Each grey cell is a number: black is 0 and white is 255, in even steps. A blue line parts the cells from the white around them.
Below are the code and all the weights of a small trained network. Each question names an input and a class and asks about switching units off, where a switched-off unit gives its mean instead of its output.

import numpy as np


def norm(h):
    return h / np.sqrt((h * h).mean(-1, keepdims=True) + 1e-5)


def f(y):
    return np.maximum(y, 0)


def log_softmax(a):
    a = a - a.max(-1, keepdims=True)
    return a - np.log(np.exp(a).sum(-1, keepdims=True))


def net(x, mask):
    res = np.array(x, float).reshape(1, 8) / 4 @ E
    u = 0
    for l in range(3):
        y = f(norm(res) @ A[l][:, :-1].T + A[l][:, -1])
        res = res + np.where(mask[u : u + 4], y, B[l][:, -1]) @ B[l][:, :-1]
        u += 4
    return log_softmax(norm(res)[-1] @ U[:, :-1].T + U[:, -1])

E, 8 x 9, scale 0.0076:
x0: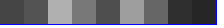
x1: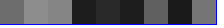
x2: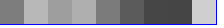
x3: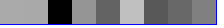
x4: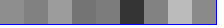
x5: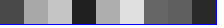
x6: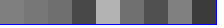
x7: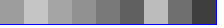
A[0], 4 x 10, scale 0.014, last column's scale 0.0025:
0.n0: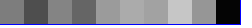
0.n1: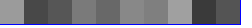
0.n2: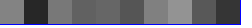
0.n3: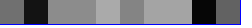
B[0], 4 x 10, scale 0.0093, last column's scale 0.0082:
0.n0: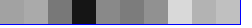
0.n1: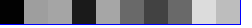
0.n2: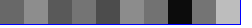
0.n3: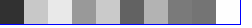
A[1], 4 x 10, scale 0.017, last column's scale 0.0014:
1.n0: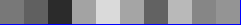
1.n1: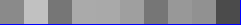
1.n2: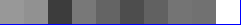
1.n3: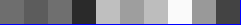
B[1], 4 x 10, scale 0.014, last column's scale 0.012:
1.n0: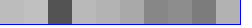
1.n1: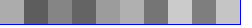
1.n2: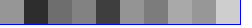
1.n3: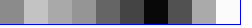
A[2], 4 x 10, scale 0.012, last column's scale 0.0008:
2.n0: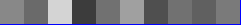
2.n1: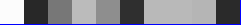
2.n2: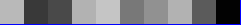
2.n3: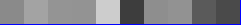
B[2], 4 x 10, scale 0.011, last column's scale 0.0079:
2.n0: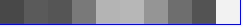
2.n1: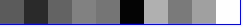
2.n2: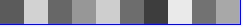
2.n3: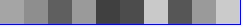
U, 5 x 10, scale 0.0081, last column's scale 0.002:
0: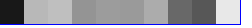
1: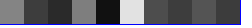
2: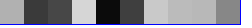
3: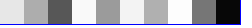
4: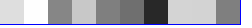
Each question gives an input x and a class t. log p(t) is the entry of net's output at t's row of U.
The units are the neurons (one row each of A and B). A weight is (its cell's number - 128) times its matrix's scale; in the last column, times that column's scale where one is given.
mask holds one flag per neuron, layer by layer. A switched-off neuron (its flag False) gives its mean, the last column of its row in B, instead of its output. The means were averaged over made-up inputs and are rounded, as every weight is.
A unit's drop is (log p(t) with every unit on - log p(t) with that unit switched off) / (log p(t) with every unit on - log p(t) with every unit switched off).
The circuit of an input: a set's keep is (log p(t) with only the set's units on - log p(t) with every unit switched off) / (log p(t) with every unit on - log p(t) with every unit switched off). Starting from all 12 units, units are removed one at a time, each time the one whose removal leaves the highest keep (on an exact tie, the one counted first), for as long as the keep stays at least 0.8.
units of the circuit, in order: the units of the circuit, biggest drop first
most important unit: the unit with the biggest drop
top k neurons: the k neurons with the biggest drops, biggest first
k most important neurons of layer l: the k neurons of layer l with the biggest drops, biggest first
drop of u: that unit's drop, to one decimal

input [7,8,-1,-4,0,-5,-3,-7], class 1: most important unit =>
0.n2
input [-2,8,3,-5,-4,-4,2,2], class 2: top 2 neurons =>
0.n3; 1.n3
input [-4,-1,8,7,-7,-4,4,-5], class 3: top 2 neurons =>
1.n0; 1.n3
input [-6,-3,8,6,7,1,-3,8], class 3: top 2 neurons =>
1.n1; 1.n3
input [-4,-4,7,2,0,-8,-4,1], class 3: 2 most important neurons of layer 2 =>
2.n2; 2.n3
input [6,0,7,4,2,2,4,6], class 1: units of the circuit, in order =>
0.n3; 1.n3
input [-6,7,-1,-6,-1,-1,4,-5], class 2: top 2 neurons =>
1.n2; 0.n3
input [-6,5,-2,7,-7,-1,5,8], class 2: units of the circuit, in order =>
1.n2; 1.n3
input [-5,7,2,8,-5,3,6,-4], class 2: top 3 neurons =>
1.n2; 0.n3; 0.n1
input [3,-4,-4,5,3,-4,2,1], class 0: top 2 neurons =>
0.n1; 0.n3
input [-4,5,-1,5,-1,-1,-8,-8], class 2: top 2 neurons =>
2.n1; 1.n3
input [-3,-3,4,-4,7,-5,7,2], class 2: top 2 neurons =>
2.n1; 0.n0
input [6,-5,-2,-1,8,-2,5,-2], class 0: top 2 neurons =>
0.n3; 0.n2
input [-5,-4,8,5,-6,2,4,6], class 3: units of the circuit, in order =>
1.n3
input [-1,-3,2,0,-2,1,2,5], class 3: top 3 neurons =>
0.n0; 1.n3; 1.n1
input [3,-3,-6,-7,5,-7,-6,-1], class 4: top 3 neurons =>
0.n0; 1.n3; 2.n1
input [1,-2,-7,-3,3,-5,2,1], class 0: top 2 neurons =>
0.n3; 0.n2
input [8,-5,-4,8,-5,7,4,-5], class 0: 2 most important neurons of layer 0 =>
0.n3; 0.n1
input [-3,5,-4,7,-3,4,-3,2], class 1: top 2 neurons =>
0.n3; 2.n1
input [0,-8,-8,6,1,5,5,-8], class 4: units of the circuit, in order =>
1.n3
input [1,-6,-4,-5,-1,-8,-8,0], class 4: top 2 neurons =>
1.n3; 0.n0
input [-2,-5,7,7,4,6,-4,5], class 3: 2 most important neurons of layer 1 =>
1.n3; 1.n1
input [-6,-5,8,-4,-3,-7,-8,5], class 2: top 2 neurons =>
2.n1; 1.n3
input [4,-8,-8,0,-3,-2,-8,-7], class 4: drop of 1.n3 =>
0.2
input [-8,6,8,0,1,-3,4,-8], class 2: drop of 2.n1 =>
0.1
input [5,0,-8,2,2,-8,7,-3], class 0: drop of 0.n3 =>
0.2
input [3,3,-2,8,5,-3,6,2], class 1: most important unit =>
0.n1
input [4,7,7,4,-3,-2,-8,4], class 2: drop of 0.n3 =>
0.4
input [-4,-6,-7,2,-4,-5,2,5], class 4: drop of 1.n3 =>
0.3
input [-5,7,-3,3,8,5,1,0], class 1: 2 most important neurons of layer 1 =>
1.n0; 1.n1
